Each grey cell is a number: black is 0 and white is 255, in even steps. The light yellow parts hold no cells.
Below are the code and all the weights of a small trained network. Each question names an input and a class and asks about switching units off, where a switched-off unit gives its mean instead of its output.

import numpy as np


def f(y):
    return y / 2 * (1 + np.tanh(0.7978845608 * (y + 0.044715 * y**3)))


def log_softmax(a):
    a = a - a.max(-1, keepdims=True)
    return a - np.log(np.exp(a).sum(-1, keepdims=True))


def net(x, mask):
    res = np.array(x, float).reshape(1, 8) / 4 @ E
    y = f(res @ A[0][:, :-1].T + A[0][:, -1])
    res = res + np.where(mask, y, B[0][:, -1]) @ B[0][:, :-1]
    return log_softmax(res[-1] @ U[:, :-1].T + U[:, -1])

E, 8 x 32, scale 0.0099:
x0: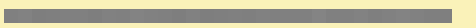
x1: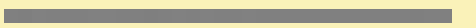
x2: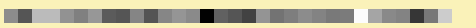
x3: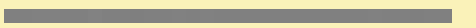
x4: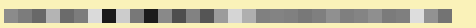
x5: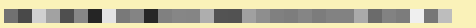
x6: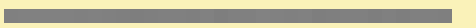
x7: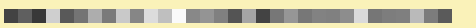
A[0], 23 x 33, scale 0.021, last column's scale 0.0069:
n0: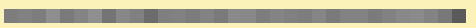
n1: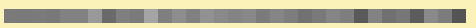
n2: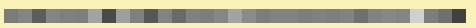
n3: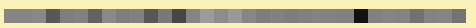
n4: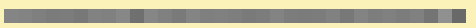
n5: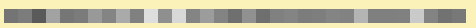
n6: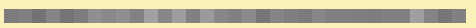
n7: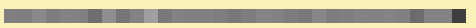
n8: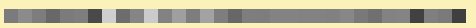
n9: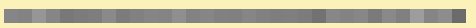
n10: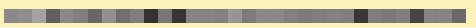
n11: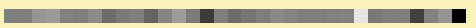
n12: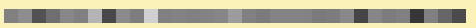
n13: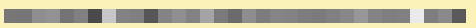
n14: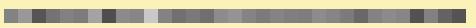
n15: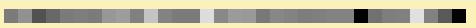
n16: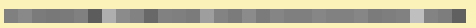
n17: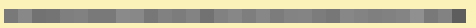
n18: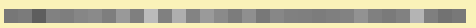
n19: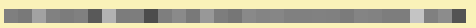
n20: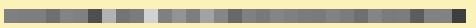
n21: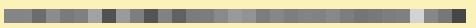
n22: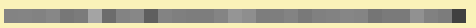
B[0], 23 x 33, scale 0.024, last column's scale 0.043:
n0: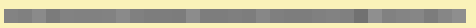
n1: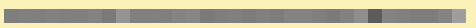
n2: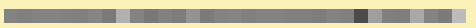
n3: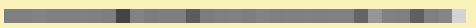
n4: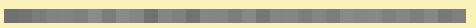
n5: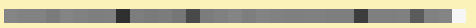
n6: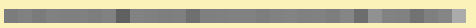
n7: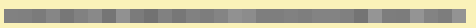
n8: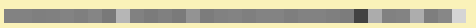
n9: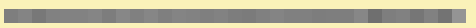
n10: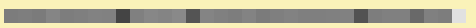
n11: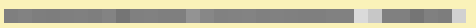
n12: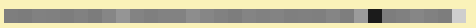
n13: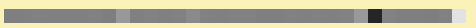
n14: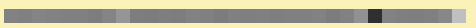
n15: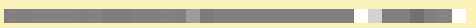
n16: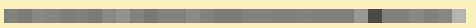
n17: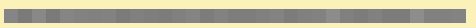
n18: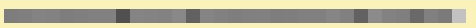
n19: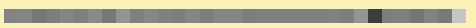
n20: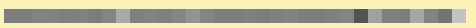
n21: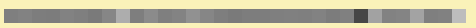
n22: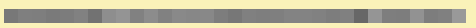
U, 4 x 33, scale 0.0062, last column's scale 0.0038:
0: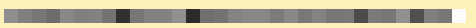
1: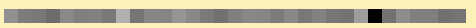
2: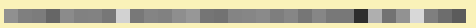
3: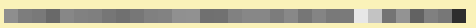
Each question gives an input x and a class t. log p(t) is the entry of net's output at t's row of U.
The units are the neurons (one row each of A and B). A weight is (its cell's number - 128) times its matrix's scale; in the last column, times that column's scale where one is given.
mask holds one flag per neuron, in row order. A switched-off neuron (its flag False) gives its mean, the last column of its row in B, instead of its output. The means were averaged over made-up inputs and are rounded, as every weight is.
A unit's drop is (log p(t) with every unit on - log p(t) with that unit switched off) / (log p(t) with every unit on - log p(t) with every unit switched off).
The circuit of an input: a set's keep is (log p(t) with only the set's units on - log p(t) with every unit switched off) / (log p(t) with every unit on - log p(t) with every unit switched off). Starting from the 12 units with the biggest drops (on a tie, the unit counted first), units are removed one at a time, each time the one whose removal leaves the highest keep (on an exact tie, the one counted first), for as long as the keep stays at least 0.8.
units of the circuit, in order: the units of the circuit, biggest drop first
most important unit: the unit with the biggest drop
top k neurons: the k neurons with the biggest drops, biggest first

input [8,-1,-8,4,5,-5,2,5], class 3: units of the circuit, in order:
[n15]
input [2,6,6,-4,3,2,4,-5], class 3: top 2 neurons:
[n5 n11]
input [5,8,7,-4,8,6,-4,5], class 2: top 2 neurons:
[n15 n21]
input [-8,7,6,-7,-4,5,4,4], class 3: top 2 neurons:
[n11 n12]
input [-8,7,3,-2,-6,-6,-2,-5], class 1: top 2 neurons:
[n12 n5]
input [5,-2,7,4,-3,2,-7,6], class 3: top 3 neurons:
[n11 n10 n3]
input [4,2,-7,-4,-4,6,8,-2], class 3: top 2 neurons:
[n15 n12]
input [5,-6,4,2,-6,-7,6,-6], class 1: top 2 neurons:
[n12 n5]
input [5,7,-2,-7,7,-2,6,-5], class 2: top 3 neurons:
[n2 n21 n5]
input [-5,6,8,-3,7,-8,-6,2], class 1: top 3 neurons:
[n15 n12 n14]
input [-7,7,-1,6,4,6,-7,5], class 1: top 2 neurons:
[n13 n10]
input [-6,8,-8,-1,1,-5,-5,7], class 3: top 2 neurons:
[n15 n10]
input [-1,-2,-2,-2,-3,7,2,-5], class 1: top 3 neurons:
[n13 n5 n19]
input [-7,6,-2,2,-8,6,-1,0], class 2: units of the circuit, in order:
[n8]
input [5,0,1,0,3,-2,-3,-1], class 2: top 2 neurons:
[n13 n15]
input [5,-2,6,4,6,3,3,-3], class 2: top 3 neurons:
[n15 n21 n2]
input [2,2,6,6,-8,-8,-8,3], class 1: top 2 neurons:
[n12 n14]
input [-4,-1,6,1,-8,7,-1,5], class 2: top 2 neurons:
[n8 n20]
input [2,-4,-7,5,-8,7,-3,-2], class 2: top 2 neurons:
[n8 n20]
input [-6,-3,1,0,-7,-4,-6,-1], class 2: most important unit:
n8
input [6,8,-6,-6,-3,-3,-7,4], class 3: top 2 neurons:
[n15 n10]
